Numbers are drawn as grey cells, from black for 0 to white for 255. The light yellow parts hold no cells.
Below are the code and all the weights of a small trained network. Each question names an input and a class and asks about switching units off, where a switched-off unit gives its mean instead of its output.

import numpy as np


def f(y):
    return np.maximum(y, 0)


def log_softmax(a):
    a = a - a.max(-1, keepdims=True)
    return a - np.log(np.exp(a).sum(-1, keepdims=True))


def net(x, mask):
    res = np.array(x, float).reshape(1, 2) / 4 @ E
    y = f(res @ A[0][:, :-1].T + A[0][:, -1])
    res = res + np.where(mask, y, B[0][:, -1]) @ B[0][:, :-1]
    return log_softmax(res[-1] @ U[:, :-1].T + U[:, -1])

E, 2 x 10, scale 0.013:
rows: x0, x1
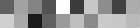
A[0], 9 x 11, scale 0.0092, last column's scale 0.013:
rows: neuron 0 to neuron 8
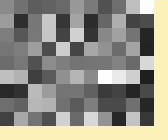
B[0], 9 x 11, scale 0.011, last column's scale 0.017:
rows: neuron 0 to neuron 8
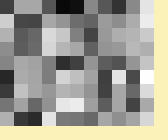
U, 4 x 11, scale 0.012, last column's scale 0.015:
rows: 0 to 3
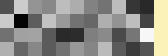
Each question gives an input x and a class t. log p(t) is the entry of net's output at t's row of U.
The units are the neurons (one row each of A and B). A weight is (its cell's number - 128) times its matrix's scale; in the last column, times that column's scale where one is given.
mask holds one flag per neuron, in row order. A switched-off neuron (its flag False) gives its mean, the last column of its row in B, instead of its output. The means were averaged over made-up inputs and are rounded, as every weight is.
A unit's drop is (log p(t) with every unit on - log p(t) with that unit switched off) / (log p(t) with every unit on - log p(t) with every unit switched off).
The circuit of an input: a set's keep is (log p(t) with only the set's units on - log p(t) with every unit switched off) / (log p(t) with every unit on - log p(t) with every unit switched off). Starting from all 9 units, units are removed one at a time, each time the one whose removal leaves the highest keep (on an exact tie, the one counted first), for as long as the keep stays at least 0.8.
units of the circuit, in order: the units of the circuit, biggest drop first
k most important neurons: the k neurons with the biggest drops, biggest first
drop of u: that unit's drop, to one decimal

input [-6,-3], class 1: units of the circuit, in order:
neuron 1
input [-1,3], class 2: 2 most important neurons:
neuron 6; neuron 7
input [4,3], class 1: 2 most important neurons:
neuron 8; neuron 6
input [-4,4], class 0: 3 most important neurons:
neuron 5; neuron 8; neuron 3
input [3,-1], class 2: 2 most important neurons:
neuron 1; neuron 2
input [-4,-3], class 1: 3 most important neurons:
neuron 5; neuron 1; neuron 2
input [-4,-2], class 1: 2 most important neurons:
neuron 1; neuron 5
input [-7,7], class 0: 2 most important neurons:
neuron 5; neuron 8
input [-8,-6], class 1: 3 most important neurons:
neuron 1; neuron 5; neuron 2
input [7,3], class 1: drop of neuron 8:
0.1
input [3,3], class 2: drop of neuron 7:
0.2
